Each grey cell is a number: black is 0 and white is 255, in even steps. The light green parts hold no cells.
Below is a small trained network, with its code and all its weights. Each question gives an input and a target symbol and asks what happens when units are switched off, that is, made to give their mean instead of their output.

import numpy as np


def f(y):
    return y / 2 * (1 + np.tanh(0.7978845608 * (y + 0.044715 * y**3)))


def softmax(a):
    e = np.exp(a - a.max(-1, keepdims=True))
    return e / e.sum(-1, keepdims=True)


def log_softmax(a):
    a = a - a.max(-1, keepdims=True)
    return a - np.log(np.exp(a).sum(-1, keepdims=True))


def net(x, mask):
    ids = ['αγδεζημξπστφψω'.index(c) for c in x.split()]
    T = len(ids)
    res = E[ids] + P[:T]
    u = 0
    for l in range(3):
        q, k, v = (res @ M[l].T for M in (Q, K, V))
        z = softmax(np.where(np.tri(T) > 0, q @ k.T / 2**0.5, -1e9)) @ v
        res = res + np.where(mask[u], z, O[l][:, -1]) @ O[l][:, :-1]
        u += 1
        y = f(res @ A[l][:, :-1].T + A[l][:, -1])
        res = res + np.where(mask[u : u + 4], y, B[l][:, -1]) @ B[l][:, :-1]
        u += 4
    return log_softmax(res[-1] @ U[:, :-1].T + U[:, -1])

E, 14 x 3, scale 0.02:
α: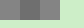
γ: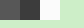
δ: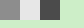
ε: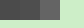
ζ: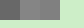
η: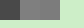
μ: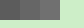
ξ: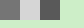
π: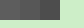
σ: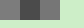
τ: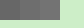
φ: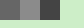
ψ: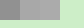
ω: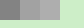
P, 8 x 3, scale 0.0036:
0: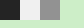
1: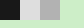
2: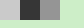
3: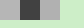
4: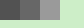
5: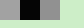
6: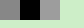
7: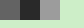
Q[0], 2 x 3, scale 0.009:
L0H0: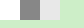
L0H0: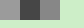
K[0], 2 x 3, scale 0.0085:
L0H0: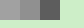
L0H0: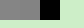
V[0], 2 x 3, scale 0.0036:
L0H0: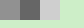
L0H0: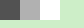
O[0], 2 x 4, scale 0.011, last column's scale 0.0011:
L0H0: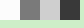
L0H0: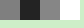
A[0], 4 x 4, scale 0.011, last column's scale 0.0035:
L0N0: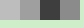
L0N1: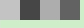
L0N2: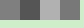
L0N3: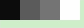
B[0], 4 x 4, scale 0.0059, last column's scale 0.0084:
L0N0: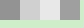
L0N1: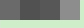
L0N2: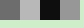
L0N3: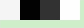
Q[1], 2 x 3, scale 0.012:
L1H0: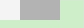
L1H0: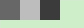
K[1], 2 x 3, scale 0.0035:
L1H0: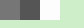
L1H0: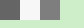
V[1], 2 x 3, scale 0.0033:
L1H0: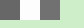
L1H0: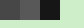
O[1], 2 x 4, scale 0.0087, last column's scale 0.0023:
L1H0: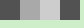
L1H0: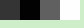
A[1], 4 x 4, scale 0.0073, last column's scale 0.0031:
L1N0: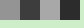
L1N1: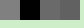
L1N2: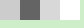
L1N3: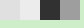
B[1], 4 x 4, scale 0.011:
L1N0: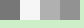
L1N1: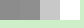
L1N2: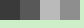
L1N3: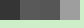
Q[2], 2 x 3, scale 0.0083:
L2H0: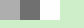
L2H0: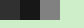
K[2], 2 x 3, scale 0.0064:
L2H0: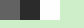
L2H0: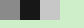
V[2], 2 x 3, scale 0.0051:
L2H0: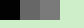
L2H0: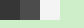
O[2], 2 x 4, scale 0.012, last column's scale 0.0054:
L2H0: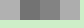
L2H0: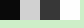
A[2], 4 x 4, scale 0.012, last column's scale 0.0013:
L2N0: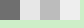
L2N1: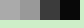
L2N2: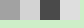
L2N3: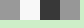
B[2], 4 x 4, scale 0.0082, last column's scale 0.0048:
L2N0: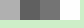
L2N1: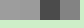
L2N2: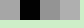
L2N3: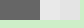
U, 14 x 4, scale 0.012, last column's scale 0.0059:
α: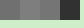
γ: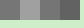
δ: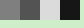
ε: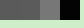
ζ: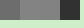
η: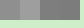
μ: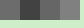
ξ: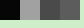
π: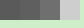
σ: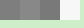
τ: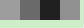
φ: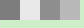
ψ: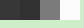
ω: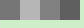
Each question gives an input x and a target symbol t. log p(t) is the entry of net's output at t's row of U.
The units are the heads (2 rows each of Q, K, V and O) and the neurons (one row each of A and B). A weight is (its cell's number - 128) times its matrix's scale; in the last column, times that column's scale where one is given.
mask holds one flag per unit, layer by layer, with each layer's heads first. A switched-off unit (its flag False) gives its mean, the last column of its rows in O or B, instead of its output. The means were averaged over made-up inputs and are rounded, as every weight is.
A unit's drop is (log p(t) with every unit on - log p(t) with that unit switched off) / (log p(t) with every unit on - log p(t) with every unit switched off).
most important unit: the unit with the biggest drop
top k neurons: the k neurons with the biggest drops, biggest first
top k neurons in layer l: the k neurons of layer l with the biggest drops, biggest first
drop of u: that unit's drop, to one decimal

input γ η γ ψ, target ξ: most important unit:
L2H0
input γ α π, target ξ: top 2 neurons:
L1N1; L0N2
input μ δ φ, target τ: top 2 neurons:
L1N1; L2N3
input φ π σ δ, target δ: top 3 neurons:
L0N3; L2N3; L0N0
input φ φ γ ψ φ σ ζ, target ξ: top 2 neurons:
L1N1; L0N3
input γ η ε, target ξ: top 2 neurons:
L1N1; L1N2
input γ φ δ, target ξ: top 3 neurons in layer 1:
L1N3; L1N2; L1N0
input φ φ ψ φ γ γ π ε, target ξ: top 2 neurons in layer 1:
L1N1; L1N0
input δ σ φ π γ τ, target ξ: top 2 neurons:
L1N1; L0N3
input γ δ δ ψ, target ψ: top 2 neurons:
L1N1; L1N2
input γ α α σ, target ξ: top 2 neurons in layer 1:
L1N1; L1N2
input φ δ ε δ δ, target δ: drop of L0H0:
0.0
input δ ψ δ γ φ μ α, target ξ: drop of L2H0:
0.5
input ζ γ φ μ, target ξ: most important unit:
L2H0
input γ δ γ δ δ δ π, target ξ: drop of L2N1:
0.0
